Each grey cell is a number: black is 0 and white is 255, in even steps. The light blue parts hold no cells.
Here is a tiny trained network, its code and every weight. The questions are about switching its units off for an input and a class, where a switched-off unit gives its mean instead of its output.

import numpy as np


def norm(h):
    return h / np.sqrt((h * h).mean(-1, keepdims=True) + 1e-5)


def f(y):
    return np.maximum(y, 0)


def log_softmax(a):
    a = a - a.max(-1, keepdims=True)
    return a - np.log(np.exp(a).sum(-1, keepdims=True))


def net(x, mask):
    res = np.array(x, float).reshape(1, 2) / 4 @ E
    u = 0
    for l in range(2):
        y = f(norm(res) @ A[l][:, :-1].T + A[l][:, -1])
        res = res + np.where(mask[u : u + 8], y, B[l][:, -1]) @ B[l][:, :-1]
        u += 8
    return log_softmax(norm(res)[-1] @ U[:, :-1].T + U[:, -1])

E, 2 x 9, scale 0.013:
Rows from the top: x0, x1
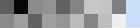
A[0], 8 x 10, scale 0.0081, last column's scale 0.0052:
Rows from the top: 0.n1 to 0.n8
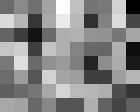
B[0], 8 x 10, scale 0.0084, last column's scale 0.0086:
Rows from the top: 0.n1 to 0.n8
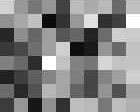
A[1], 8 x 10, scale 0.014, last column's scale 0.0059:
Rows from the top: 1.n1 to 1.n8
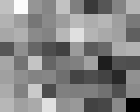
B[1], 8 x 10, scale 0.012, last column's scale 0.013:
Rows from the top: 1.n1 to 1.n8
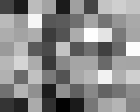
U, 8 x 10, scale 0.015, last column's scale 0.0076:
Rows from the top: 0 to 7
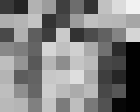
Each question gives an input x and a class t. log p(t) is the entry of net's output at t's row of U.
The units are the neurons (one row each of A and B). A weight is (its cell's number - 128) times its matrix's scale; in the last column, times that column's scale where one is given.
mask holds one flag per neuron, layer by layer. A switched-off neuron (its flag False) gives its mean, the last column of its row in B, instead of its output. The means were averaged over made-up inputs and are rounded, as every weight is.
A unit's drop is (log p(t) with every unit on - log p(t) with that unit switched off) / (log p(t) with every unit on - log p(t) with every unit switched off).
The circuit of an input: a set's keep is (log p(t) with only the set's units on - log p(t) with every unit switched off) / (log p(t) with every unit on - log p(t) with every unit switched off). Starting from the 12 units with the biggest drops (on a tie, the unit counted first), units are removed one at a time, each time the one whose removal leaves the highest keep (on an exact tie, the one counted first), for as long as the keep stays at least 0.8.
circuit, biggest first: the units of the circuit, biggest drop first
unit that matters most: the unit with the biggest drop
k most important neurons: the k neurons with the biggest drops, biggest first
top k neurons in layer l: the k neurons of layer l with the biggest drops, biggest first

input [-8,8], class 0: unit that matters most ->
1.n1
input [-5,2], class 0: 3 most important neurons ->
0.n4; 0.n5; 1.n1
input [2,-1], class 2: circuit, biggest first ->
1.n1; 1.n6
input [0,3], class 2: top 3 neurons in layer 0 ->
0.n4; 0.n6; 0.n3
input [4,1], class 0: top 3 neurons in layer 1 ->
1.n4; 1.n5; 1.n7
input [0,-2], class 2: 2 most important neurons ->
0.n8; 0.n2
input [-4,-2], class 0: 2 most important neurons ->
1.n1; 0.n3
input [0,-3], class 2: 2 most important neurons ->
0.n8; 0.n2
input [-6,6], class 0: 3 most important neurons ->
1.n1; 0.n4; 0.n8
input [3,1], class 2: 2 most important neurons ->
0.n3; 1.n1
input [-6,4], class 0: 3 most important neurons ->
1.n1; 0.n4; 0.n5
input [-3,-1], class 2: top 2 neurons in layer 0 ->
0.n6; 0.n8
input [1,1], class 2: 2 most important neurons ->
0.n3; 1.n1
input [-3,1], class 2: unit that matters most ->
0.n6
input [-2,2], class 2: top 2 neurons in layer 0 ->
0.n6; 0.n4
